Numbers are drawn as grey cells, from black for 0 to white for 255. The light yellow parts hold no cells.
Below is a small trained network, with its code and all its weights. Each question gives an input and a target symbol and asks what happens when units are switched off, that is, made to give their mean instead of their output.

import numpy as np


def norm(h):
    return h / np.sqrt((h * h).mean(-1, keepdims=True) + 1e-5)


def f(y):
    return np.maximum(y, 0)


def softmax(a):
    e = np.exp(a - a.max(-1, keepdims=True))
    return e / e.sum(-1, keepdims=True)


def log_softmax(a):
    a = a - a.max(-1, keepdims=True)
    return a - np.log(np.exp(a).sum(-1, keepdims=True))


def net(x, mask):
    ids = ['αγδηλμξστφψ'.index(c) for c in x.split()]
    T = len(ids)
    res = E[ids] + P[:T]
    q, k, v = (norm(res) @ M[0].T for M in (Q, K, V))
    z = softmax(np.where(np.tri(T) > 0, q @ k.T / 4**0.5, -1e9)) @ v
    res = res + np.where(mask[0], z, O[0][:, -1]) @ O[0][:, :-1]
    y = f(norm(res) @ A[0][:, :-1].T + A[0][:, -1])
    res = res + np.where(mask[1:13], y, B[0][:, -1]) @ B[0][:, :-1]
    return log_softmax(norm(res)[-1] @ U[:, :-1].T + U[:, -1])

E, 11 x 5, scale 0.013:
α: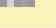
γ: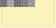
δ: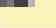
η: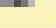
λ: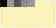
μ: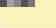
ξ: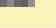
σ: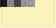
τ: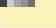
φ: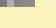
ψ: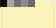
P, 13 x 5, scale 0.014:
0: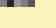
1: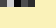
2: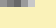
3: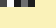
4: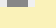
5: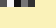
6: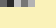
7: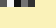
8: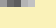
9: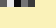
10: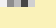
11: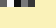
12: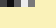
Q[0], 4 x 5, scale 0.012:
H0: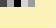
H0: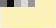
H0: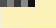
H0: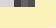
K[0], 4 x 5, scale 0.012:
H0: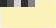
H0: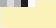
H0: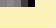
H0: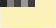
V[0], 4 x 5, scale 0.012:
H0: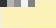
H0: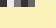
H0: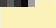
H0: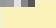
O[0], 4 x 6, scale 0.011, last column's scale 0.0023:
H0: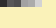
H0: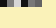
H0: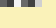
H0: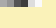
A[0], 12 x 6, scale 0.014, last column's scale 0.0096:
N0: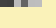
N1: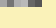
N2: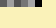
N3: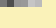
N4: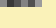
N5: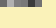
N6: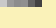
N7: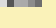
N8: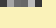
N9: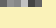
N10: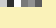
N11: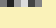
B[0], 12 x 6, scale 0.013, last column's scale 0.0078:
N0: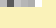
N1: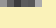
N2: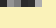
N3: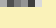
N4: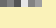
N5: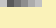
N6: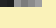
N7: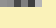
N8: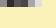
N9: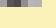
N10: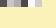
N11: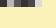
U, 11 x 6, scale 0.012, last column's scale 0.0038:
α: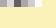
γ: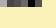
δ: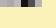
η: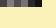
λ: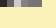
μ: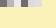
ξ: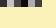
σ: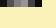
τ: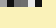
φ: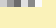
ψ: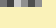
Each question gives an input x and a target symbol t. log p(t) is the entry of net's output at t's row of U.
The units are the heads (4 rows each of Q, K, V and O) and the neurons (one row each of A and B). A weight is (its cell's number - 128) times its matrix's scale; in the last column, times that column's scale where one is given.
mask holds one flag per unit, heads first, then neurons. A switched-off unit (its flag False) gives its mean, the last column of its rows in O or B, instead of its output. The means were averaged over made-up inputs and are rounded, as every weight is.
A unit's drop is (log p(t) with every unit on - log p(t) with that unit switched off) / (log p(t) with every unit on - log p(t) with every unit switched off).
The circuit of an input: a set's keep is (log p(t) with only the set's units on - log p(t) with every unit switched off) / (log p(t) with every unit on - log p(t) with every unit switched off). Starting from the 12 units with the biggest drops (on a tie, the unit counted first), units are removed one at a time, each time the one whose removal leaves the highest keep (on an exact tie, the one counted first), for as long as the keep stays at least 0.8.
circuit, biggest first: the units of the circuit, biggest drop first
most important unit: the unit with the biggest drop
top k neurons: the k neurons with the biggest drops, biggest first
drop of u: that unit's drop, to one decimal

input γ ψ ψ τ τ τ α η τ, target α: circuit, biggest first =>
[H0]
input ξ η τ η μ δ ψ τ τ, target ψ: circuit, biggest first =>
[H0; N3]
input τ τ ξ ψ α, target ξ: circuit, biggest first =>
[H0; N10; N11; N1]
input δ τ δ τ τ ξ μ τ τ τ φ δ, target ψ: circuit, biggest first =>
[H0; N0]
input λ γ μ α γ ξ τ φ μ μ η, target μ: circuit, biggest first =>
[N10; H0]
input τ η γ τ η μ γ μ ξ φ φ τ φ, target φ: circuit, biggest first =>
[H0; N8]
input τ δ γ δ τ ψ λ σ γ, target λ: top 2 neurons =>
[N11; N0]
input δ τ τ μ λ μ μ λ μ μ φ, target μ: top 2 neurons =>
[N10; N0]
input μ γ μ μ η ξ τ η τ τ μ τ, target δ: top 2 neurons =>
[N0; N10]
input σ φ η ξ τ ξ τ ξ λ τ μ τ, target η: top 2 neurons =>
[N11; N0]
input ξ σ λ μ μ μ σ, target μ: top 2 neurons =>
[N10; N0]
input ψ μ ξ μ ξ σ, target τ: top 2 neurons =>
[N11; N5]
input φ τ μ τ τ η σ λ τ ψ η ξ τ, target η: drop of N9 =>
-0.1
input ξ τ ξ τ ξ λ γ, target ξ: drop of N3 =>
0.0
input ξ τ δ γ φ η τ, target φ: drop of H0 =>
0.5
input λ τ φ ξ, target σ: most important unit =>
H0
